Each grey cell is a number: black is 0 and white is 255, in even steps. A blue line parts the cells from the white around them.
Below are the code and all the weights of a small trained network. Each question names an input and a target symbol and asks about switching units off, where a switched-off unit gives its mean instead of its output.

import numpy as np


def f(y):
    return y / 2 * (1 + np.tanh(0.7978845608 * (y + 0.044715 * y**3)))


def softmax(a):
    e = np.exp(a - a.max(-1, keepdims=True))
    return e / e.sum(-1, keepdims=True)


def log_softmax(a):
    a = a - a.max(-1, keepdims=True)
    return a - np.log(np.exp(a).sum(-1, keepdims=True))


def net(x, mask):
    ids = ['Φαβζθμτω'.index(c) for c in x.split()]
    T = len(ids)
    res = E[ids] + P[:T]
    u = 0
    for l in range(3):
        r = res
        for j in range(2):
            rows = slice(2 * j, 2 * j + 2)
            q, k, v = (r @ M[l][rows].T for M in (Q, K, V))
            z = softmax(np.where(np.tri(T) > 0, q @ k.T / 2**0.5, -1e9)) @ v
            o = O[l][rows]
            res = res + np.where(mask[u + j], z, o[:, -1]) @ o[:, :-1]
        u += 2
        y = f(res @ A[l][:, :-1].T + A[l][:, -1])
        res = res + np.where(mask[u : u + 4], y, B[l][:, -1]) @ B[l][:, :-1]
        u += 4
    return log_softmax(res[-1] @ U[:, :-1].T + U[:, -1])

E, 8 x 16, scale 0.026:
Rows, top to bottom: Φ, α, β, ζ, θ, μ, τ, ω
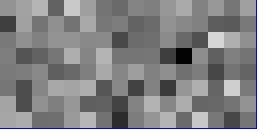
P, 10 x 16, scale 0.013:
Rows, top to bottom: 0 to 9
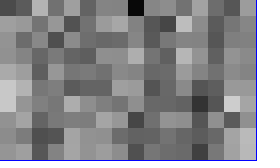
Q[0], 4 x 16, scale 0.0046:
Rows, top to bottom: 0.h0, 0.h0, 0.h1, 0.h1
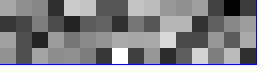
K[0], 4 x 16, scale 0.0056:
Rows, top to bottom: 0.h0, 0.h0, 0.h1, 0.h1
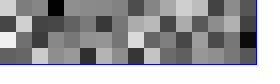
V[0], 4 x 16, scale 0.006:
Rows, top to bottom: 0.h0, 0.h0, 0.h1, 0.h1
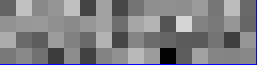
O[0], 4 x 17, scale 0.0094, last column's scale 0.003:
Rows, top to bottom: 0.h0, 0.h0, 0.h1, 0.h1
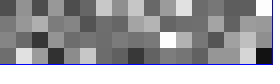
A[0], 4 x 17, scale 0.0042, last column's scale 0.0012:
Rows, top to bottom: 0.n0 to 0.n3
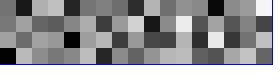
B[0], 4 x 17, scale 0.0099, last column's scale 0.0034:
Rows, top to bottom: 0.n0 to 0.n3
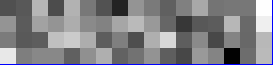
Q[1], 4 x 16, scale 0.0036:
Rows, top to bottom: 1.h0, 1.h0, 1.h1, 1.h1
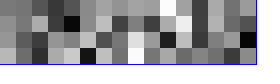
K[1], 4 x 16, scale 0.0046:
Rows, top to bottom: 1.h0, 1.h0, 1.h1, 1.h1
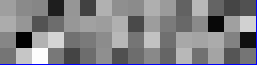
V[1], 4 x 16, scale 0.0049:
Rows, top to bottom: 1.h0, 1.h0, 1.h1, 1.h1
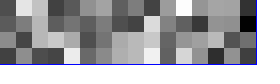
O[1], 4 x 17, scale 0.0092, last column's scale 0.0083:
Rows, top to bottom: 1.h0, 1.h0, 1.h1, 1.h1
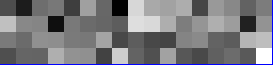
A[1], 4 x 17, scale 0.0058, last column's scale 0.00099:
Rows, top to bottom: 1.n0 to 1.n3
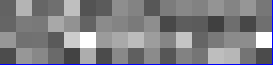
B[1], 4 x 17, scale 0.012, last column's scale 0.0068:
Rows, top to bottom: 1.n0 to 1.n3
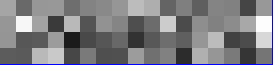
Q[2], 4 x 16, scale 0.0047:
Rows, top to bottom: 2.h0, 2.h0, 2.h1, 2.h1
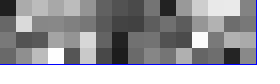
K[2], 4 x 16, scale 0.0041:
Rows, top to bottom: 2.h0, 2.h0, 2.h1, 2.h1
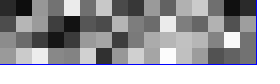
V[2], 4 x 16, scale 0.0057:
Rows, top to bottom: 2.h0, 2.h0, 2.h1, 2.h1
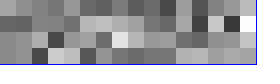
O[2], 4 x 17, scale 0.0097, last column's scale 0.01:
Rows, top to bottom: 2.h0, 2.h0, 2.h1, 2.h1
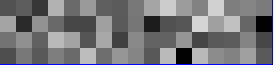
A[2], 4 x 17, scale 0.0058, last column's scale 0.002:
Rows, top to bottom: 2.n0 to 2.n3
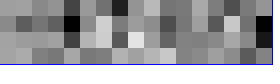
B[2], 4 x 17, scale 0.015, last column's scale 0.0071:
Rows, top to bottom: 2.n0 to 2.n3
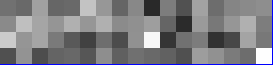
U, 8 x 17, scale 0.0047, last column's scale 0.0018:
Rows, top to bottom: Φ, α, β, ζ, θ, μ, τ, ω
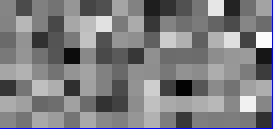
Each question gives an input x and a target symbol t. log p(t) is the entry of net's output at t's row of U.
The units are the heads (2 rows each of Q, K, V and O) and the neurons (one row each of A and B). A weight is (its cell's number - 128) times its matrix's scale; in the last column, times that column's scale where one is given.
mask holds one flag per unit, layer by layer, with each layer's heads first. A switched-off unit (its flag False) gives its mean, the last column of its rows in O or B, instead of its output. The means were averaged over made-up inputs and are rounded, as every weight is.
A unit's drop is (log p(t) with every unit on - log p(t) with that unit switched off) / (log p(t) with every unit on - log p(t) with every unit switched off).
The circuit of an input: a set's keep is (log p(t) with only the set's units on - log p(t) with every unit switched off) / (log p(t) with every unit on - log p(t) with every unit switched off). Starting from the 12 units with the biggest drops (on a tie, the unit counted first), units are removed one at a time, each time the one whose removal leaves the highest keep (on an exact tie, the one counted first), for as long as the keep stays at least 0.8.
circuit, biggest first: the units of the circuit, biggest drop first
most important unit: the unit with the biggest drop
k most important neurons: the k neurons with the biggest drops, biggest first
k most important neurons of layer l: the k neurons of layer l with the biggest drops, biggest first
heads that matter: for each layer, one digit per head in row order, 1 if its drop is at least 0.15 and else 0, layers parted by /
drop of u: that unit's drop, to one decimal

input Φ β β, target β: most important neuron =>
0.n2
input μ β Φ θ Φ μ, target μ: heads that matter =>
01 / 00 / 10
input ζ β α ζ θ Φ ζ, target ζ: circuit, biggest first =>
0.h1, 1.n2, 1.h1
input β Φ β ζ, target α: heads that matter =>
10 / 00 / 00
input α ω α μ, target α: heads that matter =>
01 / 01 / 10
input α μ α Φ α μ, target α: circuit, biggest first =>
0.h1, 1.n1, 2.h0, 1.h0
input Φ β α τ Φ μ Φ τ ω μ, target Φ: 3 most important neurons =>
0.n2, 0.n0, 1.n3
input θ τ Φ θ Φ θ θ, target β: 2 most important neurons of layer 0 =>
0.n3, 0.n1
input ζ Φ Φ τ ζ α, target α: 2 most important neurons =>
0.n3, 1.n2
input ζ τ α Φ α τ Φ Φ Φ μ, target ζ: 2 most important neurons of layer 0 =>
0.n3, 0.n1
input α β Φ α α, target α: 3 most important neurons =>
1.n1, 1.n2, 0.n2
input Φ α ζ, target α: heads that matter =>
00 / 00 / 00
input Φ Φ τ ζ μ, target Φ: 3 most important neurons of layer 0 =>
0.n0, 0.n2, 0.n1
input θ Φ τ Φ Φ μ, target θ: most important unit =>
2.h1
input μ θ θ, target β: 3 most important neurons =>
0.n1, 0.n3, 1.n3
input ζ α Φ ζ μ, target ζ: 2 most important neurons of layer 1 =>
1.n2, 1.n1
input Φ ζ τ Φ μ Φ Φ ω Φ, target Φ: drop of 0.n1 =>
0.0
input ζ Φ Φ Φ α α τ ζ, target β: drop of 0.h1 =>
1.1
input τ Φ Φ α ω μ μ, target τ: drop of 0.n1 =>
0.1
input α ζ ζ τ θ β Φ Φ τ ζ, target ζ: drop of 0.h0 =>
0.1
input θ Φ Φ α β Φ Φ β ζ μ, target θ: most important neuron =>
0.n0
